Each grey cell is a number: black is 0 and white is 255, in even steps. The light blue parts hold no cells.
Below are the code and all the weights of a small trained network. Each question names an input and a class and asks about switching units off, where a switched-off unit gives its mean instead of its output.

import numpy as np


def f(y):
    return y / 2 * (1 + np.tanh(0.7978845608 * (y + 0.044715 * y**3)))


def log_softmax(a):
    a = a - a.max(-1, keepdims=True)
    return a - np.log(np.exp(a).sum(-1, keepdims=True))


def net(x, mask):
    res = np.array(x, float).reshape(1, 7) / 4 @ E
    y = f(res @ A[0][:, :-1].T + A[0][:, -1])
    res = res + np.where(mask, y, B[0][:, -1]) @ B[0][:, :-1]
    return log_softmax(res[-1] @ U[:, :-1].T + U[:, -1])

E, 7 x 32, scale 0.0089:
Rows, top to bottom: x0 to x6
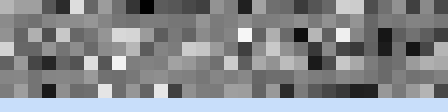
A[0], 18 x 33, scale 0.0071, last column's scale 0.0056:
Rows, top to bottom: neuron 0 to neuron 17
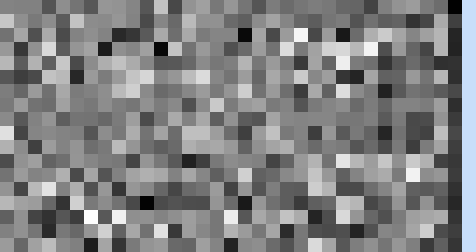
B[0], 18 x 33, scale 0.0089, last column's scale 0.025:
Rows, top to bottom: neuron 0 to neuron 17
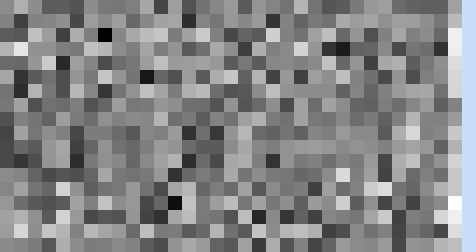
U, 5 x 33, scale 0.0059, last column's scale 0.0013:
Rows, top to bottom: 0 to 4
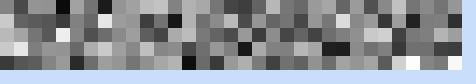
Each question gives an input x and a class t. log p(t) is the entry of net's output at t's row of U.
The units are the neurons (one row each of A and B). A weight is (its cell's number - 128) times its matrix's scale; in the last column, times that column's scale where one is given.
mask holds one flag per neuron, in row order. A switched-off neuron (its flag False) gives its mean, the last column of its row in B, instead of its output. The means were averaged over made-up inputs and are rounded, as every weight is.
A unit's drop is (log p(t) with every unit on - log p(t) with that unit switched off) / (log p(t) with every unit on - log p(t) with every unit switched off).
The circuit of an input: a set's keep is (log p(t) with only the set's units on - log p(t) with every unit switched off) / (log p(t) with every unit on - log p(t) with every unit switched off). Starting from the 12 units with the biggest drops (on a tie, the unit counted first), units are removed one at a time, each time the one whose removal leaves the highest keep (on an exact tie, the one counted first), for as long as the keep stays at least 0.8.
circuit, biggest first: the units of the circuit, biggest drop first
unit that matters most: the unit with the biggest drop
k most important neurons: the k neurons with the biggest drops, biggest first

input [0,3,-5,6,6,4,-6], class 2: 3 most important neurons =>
neuron 15; neuron 16; neuron 11
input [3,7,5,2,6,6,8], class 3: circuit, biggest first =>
neuron 16
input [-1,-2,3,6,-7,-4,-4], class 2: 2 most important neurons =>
neuron 13; neuron 17
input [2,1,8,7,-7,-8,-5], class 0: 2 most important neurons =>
neuron 4; neuron 6
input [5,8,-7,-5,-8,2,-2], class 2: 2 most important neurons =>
neuron 13; neuron 17
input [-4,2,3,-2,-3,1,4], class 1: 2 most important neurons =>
neuron 3; neuron 2
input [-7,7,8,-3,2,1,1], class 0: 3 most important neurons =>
neuron 6; neuron 4; neuron 14
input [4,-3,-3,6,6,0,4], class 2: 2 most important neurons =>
neuron 15; neuron 11
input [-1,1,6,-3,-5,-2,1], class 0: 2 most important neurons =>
neuron 4; neuron 15
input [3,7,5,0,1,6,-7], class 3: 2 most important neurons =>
neuron 3; neuron 2
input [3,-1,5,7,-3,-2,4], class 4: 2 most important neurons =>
neuron 9; neuron 2
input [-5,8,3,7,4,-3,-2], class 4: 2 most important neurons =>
neuron 9; neuron 14
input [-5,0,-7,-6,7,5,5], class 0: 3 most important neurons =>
neuron 2; neuron 13; neuron 17
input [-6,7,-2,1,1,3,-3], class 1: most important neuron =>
neuron 5
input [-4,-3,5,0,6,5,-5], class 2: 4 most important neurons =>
neuron 15; neuron 2; neuron 16; neuron 14
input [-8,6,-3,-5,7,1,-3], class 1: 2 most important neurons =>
neuron 5; neuron 12
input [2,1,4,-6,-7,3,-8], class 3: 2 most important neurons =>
neuron 3; neuron 15
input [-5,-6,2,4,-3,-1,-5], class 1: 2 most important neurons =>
neuron 5; neuron 16
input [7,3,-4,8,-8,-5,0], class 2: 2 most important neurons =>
neuron 13; neuron 17
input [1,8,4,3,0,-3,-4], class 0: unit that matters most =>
neuron 16
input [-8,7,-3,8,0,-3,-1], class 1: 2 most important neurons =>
neuron 5; neuron 11
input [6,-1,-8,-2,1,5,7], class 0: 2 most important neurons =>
neuron 2; neuron 3
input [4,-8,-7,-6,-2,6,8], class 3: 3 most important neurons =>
neuron 16; neuron 4; neuron 6
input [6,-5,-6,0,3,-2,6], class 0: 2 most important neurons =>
neuron 2; neuron 3
